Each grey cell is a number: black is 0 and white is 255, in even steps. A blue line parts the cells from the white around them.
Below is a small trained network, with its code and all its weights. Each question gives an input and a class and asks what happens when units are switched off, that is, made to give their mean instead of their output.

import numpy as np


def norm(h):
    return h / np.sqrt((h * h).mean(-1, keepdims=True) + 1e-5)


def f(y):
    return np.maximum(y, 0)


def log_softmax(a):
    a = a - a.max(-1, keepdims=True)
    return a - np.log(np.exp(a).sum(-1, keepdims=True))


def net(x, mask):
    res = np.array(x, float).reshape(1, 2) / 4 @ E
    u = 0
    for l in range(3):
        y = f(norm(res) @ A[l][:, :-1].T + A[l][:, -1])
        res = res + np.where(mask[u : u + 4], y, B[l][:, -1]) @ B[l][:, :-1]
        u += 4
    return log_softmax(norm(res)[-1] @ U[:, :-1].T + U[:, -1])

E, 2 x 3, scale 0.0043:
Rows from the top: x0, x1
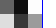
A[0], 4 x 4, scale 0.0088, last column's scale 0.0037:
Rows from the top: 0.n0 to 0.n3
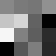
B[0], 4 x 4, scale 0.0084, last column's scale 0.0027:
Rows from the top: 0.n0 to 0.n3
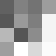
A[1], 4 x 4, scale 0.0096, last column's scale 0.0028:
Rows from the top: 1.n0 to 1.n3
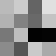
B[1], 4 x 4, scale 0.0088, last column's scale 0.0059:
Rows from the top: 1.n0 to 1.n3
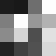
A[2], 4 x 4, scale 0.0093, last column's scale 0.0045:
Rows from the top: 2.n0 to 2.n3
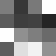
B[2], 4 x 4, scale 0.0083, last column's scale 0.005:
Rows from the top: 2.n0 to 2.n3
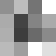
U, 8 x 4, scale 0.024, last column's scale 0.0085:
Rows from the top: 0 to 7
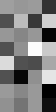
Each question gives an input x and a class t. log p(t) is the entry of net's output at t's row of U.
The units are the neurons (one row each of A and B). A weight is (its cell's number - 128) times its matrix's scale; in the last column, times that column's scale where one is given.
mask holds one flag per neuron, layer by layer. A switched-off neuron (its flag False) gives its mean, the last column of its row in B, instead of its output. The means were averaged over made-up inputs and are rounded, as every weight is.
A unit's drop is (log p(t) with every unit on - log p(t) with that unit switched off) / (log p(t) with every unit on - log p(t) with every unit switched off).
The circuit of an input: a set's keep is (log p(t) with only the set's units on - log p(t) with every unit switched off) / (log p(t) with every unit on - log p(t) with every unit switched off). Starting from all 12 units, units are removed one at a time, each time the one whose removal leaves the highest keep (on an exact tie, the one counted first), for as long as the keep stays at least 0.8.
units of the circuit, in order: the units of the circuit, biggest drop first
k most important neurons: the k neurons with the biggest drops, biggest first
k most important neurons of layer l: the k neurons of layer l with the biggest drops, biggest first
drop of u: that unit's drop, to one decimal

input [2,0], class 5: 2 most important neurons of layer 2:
[2.n3, 2.n1]
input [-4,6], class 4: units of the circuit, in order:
[0.n2]
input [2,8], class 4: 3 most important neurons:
[1.n0, 2.n0, 0.n3]
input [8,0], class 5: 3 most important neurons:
[1.n3, 1.n1, 2.n3]
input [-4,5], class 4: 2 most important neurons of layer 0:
[0.n2, 0.n3]
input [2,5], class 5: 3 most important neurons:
[1.n3, 1.n2, 2.n3]
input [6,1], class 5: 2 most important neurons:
[1.n3, 2.n3]
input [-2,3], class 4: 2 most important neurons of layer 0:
[0.n2, 0.n3]
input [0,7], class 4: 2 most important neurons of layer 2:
[2.n0, 2.n3]
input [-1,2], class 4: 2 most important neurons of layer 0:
[0.n2, 0.n3]
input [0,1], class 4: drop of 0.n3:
0.7
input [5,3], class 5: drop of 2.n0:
0.0
